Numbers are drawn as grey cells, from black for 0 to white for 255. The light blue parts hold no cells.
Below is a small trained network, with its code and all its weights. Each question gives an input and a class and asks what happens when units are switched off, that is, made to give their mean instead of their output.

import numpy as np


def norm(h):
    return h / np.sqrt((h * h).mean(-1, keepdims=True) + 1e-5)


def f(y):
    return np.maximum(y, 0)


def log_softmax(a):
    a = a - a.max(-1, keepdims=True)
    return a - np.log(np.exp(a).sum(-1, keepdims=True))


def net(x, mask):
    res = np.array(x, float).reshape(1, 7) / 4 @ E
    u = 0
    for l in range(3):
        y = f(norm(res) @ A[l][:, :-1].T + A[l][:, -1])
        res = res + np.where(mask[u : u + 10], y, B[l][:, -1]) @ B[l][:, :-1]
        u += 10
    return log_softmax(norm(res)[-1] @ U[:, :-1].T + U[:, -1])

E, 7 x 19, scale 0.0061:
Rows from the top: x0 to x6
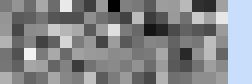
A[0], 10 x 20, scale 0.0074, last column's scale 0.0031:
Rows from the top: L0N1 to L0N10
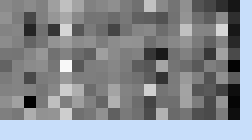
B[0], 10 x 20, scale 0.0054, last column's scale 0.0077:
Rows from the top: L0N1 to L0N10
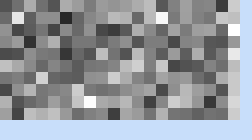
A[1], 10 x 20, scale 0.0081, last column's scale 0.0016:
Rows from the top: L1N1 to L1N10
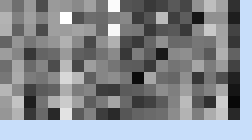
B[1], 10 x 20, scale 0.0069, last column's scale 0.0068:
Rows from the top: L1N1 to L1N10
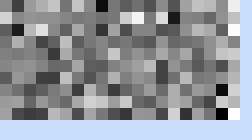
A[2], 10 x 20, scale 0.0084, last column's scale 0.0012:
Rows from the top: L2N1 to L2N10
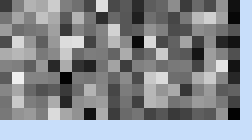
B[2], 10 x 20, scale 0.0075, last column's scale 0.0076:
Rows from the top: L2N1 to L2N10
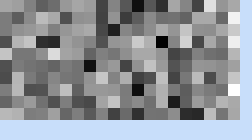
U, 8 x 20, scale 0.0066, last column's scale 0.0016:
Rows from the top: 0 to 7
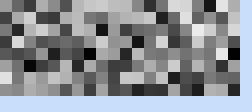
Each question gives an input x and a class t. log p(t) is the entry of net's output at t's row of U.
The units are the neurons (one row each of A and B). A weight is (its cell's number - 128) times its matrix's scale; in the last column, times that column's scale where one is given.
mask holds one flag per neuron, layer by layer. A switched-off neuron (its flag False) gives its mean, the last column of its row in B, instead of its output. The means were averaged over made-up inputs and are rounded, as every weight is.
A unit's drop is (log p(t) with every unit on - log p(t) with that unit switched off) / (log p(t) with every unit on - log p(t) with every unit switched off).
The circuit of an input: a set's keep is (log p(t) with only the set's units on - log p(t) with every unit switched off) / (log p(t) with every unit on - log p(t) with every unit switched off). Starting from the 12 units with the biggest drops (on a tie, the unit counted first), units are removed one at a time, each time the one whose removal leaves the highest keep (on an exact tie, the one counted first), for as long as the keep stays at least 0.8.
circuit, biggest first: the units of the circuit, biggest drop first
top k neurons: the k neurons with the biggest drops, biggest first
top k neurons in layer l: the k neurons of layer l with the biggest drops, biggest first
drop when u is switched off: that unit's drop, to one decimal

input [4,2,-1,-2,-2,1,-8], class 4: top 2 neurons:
[L0N5; L1N5]
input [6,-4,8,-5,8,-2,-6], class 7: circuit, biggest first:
[L2N10]
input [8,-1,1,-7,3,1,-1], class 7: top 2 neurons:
[L0N5; L2N1]
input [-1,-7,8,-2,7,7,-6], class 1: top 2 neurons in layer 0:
[L0N1; L0N8]
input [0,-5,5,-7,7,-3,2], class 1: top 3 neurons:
[L2N4; L0N1; L1N7]
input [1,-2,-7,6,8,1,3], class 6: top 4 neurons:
[L1N2; L0N5; L2N5; L0N3]
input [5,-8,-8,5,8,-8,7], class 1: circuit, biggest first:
[L2N4; L1N7]
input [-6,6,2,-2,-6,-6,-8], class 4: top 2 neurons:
[L1N5; L2N6]
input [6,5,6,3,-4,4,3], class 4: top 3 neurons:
[L0N5; L0N3; L2N6]
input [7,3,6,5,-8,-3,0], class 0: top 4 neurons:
[L0N9; L1N9; L0N7; L0N2]
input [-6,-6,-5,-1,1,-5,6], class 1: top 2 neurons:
[L2N4; L0N5]
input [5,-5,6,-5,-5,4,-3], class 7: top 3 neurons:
[L0N5; L0N10; L2N1]
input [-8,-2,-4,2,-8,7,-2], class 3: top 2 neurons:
[L0N3; L1N3]
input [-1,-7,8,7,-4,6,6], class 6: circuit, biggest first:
[L1N2]
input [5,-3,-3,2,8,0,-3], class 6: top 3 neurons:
[L0N10; L1N2; L0N6]
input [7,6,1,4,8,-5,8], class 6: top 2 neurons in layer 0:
[L0N10; L0N6]
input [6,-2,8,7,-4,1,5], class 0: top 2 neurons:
[L0N9; L1N9]
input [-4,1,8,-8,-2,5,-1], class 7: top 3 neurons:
[L0N5; L2N1; L0N3]
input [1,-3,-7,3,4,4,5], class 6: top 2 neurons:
[L1N2; L2N5]
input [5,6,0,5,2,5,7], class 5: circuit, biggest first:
[L1N10]
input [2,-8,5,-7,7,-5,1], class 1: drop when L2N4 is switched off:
0.1
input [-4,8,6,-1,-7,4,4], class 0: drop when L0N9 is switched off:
1.0
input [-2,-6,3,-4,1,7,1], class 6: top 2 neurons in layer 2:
[L2N5; L2N10]
